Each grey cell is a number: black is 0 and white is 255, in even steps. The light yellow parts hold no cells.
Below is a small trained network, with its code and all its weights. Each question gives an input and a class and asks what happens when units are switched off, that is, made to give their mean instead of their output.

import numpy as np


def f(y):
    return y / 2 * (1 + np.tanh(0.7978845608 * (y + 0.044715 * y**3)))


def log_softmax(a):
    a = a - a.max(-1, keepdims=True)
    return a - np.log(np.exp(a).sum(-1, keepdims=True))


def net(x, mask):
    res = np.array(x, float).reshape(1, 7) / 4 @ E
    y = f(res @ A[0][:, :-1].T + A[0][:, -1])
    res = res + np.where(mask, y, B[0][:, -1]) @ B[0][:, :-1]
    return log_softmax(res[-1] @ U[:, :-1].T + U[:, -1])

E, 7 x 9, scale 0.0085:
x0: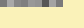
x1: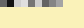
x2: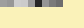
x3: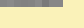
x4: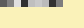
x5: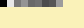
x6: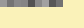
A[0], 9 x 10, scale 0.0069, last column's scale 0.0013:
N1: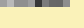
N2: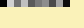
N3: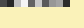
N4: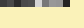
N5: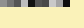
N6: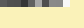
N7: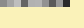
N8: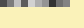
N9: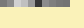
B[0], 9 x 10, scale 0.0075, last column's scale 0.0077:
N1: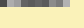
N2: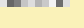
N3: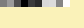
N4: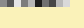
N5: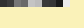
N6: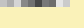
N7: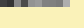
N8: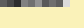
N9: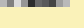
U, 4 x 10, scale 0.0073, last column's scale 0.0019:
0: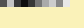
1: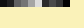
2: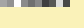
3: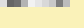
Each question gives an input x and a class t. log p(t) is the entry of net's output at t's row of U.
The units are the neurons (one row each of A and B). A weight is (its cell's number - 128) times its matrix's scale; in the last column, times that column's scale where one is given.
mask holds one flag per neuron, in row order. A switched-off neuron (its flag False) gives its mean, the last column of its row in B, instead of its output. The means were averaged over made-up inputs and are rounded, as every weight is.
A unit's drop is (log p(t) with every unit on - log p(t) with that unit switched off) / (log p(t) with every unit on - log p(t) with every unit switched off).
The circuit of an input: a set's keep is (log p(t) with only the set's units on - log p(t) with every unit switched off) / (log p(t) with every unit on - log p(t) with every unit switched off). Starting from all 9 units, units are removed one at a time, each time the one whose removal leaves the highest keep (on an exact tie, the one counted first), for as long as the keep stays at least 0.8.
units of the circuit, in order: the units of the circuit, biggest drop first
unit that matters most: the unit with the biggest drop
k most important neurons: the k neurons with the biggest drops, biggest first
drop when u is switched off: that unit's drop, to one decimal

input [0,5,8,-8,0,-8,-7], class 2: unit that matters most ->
N9
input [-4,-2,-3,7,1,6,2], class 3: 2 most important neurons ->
N2; N3
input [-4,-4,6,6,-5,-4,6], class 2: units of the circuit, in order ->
N3; N2
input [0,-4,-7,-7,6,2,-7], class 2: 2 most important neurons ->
N6; N4
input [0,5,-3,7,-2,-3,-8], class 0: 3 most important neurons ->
N3; N2; N9
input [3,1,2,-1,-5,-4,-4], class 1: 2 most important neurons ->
N5; N2
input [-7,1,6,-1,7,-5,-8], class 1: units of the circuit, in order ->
N8; N2
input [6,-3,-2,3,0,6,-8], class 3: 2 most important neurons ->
N2; N3
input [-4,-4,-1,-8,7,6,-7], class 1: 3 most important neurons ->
N8; N3; N7
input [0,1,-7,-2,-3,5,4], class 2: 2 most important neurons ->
N4; N6
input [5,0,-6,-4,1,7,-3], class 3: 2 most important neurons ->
N2; N9
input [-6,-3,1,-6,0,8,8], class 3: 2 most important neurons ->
N2; N3
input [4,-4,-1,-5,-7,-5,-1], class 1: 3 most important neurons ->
N5; N3; N2
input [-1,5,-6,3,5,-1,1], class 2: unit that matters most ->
N4
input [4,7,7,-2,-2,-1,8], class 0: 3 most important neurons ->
N3; N4; N6
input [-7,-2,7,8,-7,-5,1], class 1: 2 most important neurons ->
N5; N6
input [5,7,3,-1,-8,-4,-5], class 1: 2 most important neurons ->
N5; N6
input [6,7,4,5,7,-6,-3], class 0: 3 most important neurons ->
N3; N5; N2
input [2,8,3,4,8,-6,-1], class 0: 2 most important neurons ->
N3; N5
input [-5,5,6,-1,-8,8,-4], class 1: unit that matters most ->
N5
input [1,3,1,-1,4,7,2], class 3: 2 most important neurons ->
N2; N5
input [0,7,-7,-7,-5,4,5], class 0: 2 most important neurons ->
N3; N9
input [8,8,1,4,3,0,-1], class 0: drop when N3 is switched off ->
0.7
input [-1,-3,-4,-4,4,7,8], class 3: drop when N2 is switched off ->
0.7
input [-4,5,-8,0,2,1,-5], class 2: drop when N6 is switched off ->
0.3
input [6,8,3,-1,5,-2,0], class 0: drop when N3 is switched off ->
0.9
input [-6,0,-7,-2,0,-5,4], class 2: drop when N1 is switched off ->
0.0
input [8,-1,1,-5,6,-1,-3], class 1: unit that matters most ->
N3
